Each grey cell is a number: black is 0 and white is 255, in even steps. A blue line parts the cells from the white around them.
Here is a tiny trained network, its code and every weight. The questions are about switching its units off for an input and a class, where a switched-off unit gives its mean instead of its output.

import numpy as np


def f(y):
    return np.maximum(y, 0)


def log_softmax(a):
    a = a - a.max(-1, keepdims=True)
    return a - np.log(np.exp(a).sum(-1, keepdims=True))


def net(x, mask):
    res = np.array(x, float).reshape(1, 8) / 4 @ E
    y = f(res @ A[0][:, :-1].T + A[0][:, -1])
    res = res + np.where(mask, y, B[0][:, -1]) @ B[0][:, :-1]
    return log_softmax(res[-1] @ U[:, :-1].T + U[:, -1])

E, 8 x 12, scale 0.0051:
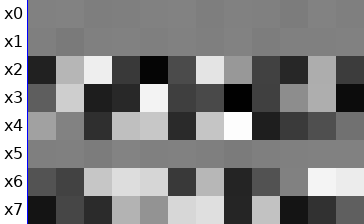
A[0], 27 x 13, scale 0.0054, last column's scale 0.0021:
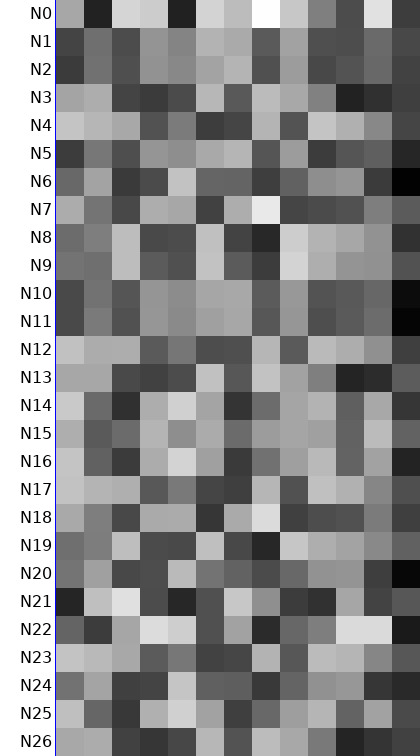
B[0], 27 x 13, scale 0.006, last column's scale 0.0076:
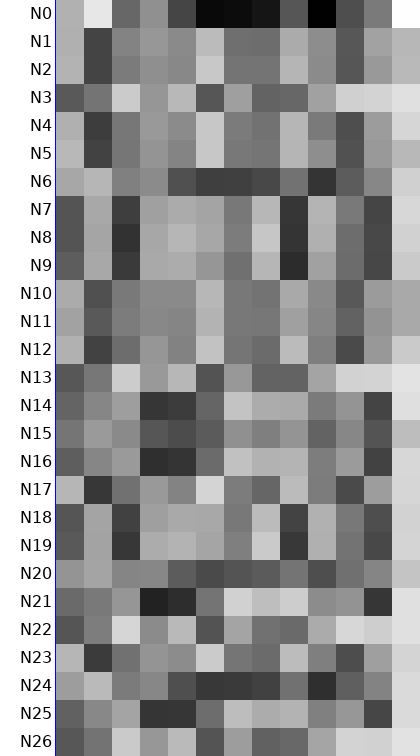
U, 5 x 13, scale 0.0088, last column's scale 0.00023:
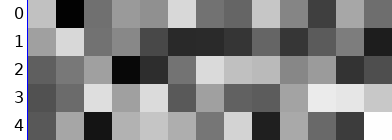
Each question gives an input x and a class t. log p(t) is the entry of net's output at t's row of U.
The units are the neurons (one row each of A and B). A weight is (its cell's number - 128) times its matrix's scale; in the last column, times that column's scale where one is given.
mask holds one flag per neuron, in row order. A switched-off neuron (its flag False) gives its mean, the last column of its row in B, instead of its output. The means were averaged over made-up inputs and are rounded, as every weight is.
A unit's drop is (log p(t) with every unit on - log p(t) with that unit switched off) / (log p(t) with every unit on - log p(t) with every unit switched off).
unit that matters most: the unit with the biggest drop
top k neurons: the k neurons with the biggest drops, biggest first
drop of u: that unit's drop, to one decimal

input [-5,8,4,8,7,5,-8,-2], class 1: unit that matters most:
N24
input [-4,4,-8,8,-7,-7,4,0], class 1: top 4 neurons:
[N24, N6, N20, N21]
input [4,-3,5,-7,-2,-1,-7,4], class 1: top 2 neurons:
[N0, N22]
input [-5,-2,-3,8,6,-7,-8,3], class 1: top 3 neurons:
[N24, N6, N20]
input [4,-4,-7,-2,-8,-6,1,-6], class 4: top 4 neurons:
[N8, N19, N9, N21]
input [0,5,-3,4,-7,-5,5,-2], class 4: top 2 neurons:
[N8, N19]
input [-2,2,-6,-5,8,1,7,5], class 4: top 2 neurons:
[N7, N18]
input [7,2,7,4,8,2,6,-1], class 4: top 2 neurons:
[N18, N7]
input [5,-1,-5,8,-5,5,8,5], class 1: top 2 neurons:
[N24, N6]
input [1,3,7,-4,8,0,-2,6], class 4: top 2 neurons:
[N7, N18]
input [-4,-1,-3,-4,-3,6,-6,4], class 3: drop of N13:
0.2
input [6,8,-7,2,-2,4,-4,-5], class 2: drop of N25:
0.2
